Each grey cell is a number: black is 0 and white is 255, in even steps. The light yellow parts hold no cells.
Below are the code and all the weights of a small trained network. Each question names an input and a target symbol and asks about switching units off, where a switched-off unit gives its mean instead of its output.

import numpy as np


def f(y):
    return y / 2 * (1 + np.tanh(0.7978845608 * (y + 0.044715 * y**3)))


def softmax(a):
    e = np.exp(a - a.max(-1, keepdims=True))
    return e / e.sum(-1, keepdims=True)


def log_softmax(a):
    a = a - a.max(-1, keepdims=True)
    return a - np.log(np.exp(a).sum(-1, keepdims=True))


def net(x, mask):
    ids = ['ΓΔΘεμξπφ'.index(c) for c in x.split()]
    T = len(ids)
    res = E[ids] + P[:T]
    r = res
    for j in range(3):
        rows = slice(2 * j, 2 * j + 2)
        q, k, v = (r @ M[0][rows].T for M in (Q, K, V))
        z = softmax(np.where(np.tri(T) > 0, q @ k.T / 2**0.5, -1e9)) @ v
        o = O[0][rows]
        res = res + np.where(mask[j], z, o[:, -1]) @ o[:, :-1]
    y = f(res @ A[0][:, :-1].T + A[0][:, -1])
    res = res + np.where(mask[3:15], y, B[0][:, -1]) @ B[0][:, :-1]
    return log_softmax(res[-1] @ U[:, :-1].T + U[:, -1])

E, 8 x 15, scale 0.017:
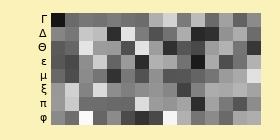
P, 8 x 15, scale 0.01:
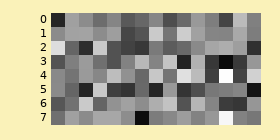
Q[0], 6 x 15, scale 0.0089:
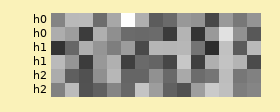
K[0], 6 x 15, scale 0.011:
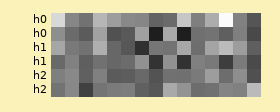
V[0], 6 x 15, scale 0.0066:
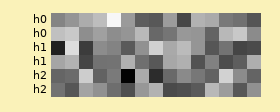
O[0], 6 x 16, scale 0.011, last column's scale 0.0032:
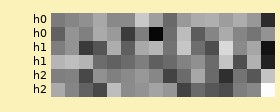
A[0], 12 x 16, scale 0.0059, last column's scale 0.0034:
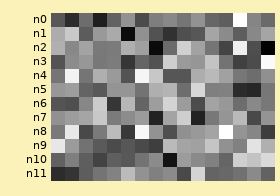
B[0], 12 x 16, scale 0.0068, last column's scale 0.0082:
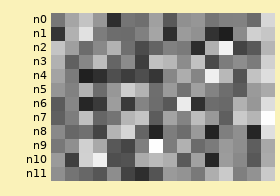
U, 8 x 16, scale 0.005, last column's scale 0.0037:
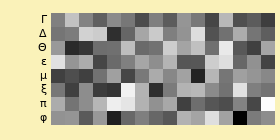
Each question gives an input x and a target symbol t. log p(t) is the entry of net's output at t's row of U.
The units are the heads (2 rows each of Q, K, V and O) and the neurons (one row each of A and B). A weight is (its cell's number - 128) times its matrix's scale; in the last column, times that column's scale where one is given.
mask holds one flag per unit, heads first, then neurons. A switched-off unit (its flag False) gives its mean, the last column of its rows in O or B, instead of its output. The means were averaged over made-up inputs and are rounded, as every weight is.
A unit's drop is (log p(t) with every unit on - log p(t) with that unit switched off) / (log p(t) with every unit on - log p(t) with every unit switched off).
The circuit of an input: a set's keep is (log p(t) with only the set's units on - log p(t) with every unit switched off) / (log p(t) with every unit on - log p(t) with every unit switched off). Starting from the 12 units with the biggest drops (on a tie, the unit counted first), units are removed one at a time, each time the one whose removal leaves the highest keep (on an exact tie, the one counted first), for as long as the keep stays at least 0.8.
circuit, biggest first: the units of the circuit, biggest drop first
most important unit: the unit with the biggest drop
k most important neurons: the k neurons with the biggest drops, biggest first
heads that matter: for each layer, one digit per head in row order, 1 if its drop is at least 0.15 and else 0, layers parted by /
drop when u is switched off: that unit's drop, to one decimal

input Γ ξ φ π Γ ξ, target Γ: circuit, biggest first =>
(h1; n1; n8)
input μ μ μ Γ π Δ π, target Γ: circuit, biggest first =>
(h1; h0; n1)
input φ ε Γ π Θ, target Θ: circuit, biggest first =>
(h1; n8; n4)
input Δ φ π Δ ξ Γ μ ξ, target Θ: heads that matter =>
110
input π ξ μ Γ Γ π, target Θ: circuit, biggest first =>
(h1; n8)
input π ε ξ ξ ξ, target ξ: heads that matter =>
100
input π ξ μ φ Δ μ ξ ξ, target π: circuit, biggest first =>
(h0; n4; h1)
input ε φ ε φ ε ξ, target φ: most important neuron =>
(n4)
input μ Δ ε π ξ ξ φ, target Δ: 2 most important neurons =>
(n3; n9)
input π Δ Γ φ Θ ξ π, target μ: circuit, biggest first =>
(h1; n8)
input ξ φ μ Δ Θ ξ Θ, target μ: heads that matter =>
010
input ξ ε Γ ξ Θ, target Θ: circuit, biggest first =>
(n8; h1; n4)
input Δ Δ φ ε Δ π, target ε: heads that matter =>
110
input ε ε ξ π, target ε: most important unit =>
h0
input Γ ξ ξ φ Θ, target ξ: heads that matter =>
100
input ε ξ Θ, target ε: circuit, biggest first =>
(h0; h2; n4)
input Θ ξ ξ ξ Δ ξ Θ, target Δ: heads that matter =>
100
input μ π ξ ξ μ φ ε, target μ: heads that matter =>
000
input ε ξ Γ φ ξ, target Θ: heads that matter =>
010
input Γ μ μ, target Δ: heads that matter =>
000
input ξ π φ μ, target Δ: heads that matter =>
010
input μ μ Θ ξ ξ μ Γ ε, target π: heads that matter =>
001
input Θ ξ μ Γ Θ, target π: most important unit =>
h1
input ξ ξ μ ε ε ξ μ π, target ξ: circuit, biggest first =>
(h0; n8; n7)
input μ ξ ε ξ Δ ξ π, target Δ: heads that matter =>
100
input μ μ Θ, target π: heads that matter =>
100
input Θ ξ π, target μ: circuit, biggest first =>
(h1)
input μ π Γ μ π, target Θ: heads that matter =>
010
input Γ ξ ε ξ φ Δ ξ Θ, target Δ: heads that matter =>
110
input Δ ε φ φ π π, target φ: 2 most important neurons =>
(n4; n7)
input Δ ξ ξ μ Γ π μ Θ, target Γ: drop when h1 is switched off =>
1.1
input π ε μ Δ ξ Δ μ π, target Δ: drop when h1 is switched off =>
0.3
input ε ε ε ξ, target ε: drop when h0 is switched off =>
0.2
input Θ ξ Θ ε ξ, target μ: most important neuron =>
(n6)
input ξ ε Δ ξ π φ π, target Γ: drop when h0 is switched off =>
0.2
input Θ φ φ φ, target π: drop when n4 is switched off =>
0.1
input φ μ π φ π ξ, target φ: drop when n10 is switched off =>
0.0
